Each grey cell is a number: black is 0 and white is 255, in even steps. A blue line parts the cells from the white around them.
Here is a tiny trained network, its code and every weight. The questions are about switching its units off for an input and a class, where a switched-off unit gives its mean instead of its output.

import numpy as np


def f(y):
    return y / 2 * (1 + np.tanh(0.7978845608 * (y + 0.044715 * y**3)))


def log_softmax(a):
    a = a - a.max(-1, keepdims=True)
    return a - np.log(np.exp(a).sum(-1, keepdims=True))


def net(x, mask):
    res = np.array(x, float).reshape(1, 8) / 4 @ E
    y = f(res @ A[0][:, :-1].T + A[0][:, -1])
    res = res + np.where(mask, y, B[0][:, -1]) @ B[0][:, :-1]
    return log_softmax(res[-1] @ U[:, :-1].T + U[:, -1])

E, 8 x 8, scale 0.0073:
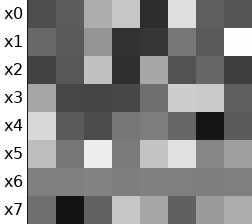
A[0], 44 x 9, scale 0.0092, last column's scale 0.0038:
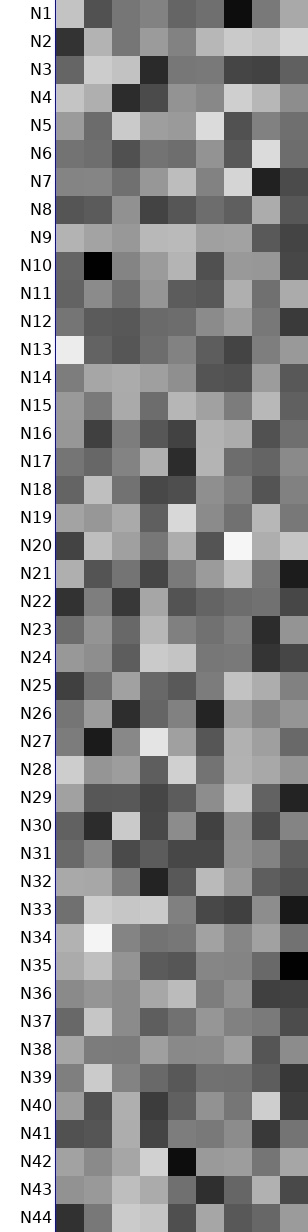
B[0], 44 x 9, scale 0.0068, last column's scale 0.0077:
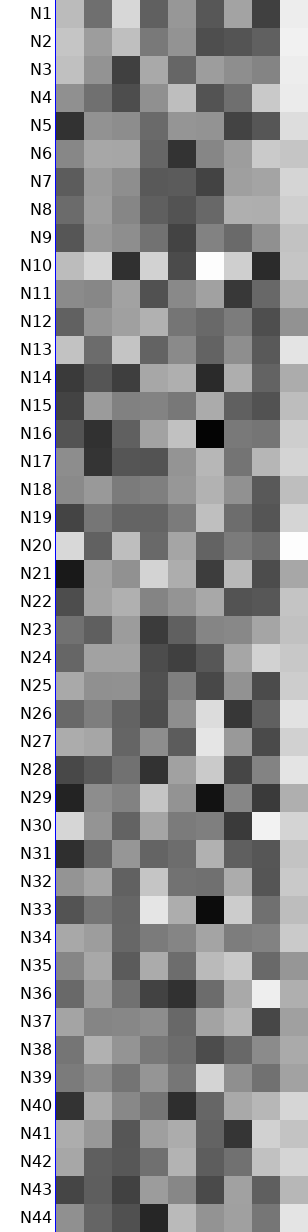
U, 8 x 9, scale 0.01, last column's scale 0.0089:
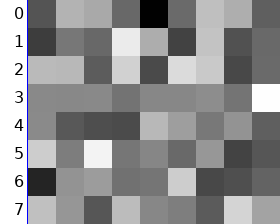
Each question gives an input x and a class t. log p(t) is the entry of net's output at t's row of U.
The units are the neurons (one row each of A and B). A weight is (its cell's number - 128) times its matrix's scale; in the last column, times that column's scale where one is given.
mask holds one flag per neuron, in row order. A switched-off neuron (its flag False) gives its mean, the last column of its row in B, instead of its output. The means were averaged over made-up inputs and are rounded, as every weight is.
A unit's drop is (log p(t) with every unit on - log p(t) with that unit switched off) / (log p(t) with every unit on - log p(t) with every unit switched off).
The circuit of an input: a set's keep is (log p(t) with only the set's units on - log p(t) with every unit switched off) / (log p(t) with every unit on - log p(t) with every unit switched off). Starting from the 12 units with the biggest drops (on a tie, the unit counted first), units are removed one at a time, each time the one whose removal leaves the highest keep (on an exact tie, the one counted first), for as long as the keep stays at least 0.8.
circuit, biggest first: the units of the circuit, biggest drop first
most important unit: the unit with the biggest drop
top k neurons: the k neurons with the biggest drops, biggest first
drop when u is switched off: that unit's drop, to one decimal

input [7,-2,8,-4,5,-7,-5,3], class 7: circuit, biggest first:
[N30]
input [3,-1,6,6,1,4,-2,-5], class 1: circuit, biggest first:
[N16; N21; N32]
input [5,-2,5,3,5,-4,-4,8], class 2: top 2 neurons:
[N10; N27]
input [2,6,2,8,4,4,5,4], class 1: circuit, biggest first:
[N16; N21]
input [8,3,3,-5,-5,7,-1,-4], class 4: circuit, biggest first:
[N44; N42]
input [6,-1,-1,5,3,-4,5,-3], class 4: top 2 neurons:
[N17; N42]
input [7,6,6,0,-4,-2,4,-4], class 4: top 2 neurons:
[N44; N17]
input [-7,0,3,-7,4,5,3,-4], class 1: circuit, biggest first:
[N33; N14]
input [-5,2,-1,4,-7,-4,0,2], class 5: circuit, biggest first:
[N20; N2]
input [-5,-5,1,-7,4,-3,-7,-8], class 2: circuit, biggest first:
[N3; N39]
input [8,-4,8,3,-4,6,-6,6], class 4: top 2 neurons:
[N44; N5]
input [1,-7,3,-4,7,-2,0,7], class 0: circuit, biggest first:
[N24; N36]
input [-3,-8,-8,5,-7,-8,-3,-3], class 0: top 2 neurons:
[N7; N24]
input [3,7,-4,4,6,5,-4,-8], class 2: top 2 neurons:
[N32; N35]
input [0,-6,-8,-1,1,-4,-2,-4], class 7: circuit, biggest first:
[N42; N4]
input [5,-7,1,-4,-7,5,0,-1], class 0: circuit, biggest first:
[N36]
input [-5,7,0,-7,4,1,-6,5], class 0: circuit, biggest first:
[N6; N40]
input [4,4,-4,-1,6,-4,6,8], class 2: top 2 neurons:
[N10; N27]
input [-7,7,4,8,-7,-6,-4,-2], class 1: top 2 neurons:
[N29; N21]
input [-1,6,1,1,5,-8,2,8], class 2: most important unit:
N10
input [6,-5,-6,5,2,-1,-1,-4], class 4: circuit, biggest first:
[N17; N42]
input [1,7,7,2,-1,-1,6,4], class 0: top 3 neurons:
[N40; N8; N4]
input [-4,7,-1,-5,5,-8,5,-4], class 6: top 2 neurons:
[N26; N31]
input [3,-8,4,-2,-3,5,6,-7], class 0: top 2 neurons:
[N36; N7]
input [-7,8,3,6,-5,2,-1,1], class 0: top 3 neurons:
[N40; N8; N6]
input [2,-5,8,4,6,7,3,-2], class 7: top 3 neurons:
[N30; N41; N3]
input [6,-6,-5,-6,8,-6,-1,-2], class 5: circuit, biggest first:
[N1]
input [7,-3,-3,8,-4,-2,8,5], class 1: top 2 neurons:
[N16; N29]
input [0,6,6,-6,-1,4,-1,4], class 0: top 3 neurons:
[N40; N8; N16]
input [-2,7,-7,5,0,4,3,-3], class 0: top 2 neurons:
[N40; N6]
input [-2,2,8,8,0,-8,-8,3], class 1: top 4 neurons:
[N29; N16; N21; N28]
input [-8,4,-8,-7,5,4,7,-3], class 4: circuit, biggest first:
[N28; N19]
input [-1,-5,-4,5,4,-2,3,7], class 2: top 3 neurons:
[N27; N10; N40]
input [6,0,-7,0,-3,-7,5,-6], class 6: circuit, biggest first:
[N22]
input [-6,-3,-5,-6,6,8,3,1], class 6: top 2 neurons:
[N28; N19]
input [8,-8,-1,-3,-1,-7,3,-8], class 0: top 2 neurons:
[N23; N24]
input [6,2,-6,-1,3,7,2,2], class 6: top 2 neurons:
[N5; N4]
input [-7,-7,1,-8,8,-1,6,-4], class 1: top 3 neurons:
[N33; N14; N43]
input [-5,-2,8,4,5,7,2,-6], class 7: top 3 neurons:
[N30; N41; N3]
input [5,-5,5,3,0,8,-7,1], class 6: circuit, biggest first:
[N5]
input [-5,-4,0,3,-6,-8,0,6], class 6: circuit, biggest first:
[N26; N22]
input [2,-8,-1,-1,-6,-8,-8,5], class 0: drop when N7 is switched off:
0.2
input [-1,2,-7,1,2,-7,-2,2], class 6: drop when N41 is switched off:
0.1
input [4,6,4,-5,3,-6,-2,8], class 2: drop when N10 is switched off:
0.7
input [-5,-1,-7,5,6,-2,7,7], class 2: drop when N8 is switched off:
0.0
